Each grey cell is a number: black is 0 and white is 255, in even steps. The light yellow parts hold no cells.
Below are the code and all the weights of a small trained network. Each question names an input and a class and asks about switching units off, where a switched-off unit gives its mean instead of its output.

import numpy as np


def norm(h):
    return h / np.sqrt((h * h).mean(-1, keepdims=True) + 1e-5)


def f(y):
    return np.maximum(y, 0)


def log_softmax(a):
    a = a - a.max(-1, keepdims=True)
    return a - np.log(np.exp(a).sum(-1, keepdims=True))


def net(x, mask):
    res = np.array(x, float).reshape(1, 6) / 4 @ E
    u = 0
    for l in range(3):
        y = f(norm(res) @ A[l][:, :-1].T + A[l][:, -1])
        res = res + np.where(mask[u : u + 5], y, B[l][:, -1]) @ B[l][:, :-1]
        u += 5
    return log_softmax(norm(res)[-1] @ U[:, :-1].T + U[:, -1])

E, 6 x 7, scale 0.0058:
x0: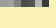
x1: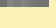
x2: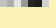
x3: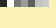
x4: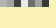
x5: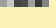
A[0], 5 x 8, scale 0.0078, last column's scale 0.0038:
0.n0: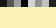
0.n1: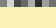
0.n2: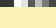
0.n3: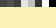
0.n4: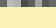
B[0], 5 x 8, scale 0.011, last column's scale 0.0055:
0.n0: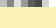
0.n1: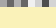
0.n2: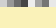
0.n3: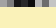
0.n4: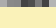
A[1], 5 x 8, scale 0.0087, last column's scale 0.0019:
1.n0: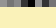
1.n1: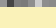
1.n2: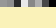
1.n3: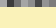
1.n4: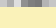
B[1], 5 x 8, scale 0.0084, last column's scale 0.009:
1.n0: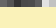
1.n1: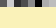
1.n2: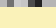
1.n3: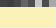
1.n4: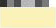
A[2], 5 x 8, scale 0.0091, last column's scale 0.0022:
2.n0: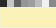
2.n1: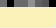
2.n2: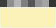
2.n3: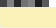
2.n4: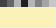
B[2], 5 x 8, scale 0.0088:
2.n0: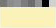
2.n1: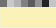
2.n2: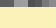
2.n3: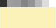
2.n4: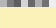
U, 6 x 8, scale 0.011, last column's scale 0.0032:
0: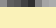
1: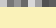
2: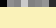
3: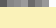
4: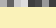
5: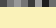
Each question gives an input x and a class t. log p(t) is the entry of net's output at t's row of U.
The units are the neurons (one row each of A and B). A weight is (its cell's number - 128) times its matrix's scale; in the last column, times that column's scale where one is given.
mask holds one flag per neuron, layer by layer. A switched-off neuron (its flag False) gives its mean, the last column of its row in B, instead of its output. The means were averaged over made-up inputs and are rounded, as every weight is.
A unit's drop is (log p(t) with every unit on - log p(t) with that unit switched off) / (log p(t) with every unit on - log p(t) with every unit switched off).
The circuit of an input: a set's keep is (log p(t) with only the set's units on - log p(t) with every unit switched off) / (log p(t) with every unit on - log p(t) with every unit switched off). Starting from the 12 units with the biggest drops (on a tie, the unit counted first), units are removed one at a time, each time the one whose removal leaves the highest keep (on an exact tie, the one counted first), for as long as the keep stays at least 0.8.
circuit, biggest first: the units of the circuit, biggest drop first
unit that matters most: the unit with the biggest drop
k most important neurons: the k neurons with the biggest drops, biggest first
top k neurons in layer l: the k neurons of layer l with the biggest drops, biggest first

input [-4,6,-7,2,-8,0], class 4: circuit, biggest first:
(0.n0)
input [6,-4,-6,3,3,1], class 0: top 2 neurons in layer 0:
(0.n4, 0.n1)
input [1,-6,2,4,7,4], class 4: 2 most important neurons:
(1.n2, 0.n2)
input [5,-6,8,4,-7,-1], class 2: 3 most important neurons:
(1.n4, 0.n3, 1.n2)
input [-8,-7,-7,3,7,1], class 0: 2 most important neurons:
(0.n3, 1.n4)
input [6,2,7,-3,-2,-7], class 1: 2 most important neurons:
(0.n2, 0.n3)
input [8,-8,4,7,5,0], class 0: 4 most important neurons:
(0.n4, 1.n0, 0.n0, 2.n1)
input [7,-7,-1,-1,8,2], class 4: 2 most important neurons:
(1.n2, 0.n3)
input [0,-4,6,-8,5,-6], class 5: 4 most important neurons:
(1.n3, 2.n1, 0.n1, 0.n0)
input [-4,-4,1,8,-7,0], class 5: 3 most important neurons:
(2.n0, 1.n2, 0.n3)
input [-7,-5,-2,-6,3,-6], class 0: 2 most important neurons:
(0.n3, 0.n1)
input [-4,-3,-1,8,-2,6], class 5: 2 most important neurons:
(2.n0, 0.n2)
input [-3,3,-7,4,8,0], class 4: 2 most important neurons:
(1.n2, 1.n4)
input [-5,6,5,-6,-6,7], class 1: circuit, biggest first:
(0.n1)
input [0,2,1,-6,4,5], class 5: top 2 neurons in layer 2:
(2.n1, 2.n4)
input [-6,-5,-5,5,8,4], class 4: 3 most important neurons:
(1.n2, 1.n4, 0.n2)
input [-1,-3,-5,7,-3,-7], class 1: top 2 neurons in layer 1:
(1.n0, 1.n3)
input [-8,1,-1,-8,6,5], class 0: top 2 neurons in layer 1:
(1.n4, 1.n2)
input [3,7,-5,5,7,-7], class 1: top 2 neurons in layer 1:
(1.n4, 1.n0)
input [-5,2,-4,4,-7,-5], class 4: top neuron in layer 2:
(2.n3)
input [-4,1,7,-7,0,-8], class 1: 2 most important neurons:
(0.n2, 1.n0)
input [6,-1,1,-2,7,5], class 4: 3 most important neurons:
(1.n2, 0.n3, 0.n2)
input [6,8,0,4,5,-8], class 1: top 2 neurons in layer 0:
(0.n2, 0.n3)
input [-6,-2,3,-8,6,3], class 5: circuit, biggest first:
(1.n3, 2.n1)
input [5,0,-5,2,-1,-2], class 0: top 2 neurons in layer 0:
(0.n4, 0.n1)
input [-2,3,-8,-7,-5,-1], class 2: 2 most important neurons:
(2.n3, 2.n0)
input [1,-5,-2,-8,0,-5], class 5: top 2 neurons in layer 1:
(1.n4, 1.n3)
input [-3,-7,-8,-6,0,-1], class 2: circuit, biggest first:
(2.n3, 0.n2)
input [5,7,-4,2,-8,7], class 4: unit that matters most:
0.n0
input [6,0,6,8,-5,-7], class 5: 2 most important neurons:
(2.n0, 0.n3)
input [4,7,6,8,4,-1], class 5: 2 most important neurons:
(2.n0, 1.n1)
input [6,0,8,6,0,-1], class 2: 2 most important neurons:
(1.n4, 0.n3)
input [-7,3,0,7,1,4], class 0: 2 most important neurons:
(0.n3, 1.n4)
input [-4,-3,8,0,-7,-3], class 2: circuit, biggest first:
(1.n4)
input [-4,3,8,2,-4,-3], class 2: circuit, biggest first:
(1.n4, 0.n0)
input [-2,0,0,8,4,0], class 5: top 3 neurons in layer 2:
(2.n0, 2.n3, 2.n4)
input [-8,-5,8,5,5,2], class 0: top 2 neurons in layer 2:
(2.n1, 2.n4)
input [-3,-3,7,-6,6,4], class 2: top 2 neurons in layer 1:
(1.n4, 1.n3)
